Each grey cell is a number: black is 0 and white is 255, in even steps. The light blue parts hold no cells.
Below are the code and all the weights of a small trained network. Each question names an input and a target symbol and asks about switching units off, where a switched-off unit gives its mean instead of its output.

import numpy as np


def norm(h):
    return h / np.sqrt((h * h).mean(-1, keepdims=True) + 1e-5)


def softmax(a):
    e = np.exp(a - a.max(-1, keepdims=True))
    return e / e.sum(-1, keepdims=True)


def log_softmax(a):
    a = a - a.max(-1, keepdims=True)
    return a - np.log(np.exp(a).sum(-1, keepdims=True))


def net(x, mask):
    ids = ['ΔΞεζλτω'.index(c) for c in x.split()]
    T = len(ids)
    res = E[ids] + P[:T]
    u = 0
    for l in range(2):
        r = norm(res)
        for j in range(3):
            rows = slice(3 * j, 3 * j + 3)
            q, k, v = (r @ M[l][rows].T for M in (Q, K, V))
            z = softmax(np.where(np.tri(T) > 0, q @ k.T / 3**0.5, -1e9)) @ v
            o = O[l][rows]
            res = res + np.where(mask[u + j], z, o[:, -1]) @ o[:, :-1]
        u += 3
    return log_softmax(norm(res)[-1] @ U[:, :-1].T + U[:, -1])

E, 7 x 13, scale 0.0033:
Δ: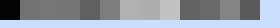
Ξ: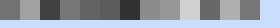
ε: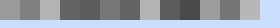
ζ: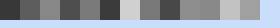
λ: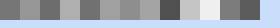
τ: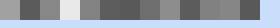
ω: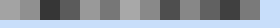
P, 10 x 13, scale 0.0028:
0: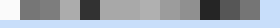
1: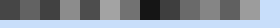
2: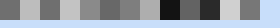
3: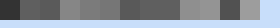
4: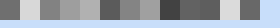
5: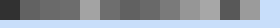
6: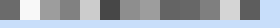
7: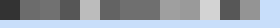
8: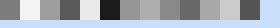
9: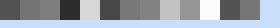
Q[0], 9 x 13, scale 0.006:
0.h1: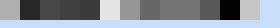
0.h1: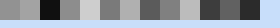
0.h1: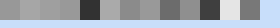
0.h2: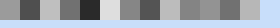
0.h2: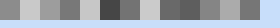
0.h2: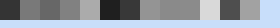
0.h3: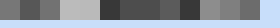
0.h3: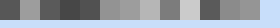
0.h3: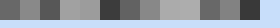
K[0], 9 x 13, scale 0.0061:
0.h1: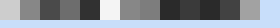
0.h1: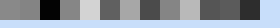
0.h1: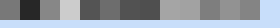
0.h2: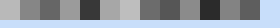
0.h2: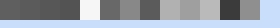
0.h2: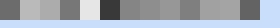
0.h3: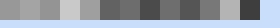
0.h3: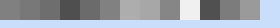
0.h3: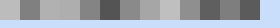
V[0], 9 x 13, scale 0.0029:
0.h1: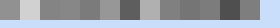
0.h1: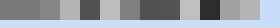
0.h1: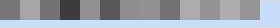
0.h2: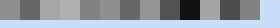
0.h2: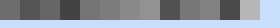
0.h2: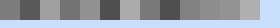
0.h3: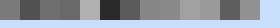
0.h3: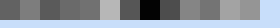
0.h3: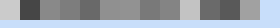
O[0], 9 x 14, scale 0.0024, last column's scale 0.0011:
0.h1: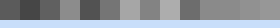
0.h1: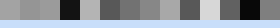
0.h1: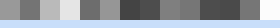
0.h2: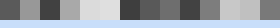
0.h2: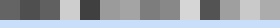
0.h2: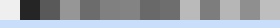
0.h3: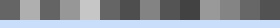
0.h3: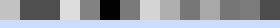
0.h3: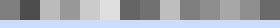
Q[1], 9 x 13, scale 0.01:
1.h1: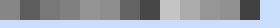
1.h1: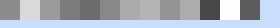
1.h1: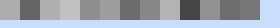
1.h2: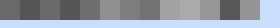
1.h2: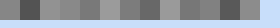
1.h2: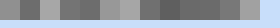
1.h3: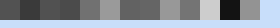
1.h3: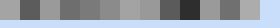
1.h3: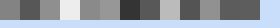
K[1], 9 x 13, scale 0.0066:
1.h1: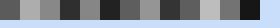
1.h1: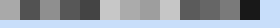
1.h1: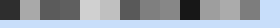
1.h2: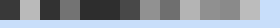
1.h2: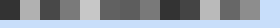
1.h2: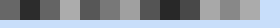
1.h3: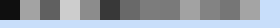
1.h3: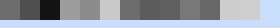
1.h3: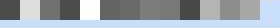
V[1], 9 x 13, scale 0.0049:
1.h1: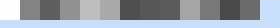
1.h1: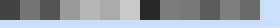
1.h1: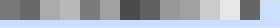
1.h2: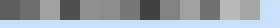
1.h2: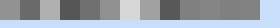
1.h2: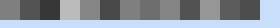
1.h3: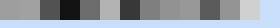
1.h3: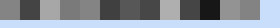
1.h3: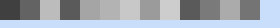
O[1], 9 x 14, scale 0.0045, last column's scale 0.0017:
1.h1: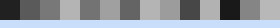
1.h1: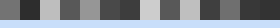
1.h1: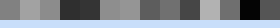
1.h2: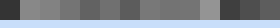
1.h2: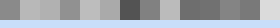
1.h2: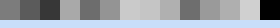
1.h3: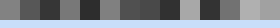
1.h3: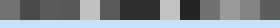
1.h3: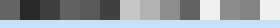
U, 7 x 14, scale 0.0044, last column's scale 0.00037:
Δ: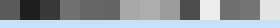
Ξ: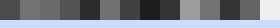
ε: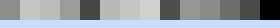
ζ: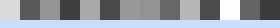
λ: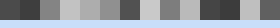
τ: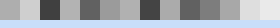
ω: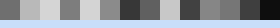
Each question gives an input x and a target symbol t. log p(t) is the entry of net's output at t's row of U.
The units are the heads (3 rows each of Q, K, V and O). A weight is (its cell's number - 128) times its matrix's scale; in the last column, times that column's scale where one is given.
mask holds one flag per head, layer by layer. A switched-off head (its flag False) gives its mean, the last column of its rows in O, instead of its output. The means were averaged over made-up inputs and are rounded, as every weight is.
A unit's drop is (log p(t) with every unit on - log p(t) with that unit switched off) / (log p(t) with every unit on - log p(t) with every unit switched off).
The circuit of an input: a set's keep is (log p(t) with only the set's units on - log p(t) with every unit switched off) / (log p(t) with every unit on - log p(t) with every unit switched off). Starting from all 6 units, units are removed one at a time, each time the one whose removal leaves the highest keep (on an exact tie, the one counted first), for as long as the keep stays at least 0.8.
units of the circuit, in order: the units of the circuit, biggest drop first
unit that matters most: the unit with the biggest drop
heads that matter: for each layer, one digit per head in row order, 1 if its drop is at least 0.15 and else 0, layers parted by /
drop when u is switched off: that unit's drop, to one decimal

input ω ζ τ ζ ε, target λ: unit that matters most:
1.h1
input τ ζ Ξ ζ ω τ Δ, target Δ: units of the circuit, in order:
0.h3; 1.h3; 0.h1; 0.h2
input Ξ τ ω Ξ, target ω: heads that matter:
011 / 001
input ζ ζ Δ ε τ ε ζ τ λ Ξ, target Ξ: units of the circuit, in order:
0.h1; 1.h2; 0.h2; 1.h3
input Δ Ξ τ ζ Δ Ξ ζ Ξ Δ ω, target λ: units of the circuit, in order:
0.h1; 1.h1
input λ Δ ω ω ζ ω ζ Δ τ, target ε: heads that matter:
001 / 001
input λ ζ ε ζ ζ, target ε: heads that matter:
000 / 001
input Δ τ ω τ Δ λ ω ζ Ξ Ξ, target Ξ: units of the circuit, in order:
1.h2; 0.h3
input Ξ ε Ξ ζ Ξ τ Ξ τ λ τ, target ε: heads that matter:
100 / 001
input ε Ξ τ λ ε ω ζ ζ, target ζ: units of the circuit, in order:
1.h1; 0.h2
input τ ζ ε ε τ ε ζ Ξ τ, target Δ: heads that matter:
111 / 001
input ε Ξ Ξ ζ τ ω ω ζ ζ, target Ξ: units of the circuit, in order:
0.h3; 1.h3; 1.h2
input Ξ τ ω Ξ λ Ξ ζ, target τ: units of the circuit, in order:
1.h1; 0.h2
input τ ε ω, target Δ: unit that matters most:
0.h3
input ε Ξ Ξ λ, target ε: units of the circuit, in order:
1.h3; 0.h3
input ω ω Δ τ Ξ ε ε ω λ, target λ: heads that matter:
000 / 100
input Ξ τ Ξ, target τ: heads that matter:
110 / 100
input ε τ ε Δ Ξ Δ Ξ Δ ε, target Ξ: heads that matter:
011 / 011
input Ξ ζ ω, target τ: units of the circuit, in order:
0.h2; 1.h1
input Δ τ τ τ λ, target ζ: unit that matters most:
1.h1
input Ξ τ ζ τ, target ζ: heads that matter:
000 / 100
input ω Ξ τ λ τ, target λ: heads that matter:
001 / 100
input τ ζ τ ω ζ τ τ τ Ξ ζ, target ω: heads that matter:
000 / 001
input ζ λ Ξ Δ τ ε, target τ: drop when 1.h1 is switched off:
0.4
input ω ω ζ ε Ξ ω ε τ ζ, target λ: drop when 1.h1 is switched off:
0.7
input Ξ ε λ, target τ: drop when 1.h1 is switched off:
0.5
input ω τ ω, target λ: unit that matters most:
1.h1
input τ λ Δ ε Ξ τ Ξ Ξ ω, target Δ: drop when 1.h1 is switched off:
0.1
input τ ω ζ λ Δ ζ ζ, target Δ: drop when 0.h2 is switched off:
0.2
